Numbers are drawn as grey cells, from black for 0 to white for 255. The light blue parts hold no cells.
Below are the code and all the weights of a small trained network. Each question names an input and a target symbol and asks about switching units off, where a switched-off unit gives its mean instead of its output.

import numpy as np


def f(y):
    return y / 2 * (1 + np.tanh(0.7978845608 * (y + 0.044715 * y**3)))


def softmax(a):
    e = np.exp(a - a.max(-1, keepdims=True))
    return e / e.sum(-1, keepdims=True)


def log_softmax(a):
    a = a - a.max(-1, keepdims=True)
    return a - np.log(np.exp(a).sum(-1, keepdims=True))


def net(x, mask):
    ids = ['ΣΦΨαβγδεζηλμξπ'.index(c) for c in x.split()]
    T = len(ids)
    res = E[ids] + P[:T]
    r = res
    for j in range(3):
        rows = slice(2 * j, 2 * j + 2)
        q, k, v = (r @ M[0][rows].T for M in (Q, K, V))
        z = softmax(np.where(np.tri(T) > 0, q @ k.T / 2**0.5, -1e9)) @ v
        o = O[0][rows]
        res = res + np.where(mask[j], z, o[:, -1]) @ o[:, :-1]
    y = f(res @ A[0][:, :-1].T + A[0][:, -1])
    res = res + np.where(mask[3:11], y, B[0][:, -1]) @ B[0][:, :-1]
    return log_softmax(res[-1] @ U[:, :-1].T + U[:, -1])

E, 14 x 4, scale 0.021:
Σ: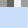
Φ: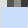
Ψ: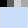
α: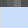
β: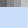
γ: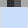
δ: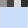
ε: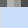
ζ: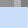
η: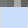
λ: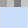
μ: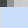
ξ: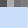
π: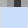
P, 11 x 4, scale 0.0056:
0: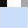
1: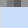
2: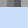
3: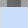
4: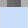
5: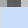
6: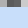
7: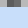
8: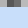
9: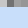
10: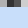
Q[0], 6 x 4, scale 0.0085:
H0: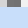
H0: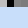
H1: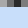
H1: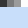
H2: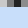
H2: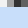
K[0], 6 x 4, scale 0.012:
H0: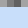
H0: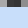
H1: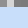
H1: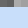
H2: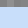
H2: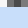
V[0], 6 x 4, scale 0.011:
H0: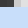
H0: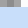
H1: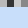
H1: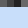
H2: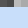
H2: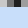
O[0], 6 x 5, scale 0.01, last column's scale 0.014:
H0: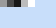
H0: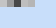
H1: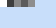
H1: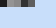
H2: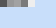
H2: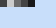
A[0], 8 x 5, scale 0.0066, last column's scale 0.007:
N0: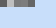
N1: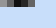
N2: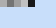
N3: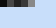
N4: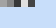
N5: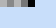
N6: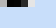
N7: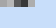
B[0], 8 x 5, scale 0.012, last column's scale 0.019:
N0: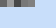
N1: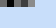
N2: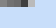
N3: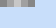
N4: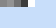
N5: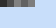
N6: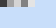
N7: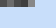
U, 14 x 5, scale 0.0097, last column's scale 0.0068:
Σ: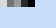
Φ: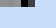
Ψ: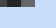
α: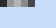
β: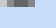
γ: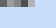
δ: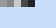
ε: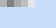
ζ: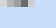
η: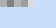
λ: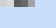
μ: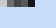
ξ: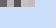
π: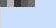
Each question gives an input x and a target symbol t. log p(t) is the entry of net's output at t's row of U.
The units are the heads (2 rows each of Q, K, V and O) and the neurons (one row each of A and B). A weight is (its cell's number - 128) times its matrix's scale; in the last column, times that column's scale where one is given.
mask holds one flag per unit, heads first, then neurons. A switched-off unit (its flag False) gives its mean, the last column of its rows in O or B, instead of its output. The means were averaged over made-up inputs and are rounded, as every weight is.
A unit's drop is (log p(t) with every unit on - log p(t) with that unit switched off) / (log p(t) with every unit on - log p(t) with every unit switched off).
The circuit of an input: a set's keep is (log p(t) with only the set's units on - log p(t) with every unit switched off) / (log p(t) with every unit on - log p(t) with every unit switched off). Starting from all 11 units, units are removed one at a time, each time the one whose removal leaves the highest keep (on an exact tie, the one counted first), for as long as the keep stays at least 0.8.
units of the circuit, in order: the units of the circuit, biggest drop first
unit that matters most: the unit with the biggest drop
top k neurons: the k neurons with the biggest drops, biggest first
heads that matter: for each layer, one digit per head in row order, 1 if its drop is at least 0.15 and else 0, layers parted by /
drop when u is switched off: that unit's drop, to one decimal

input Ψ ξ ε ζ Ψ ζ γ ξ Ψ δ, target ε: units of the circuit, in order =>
[N4]
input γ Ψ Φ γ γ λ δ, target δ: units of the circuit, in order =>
[H1; N6]
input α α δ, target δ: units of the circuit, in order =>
[H0; N4]
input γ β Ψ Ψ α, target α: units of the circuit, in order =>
[N6; H0]
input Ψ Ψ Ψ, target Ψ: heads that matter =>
100
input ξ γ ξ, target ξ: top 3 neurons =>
[N4; N6; N2]
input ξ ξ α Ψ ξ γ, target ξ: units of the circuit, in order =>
[H1; N2; H2]
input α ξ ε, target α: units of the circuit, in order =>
[H0; H1]
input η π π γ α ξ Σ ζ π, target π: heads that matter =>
101
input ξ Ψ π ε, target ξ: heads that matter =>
010
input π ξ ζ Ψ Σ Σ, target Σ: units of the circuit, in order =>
[N2; H1]
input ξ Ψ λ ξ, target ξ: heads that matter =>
010
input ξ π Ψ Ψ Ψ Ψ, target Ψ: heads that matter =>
101
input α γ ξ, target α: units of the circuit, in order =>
[H0; N4]
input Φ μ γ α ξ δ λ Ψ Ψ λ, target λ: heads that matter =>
101
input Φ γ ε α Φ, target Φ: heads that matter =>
001
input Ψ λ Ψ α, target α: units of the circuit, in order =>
[N6]
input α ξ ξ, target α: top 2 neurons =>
[N3; N4]
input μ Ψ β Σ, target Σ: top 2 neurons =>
[N2; N4]
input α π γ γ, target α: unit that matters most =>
N3
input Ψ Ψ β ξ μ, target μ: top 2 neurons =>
[N4; N2]
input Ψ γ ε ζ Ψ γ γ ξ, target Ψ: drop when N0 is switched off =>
0.0
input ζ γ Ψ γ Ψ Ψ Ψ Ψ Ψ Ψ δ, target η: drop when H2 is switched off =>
0.2
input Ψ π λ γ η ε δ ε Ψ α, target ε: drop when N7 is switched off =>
0.1
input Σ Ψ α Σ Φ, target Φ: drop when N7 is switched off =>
0.1
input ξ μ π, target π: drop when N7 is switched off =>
0.2
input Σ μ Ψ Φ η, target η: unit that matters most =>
N4
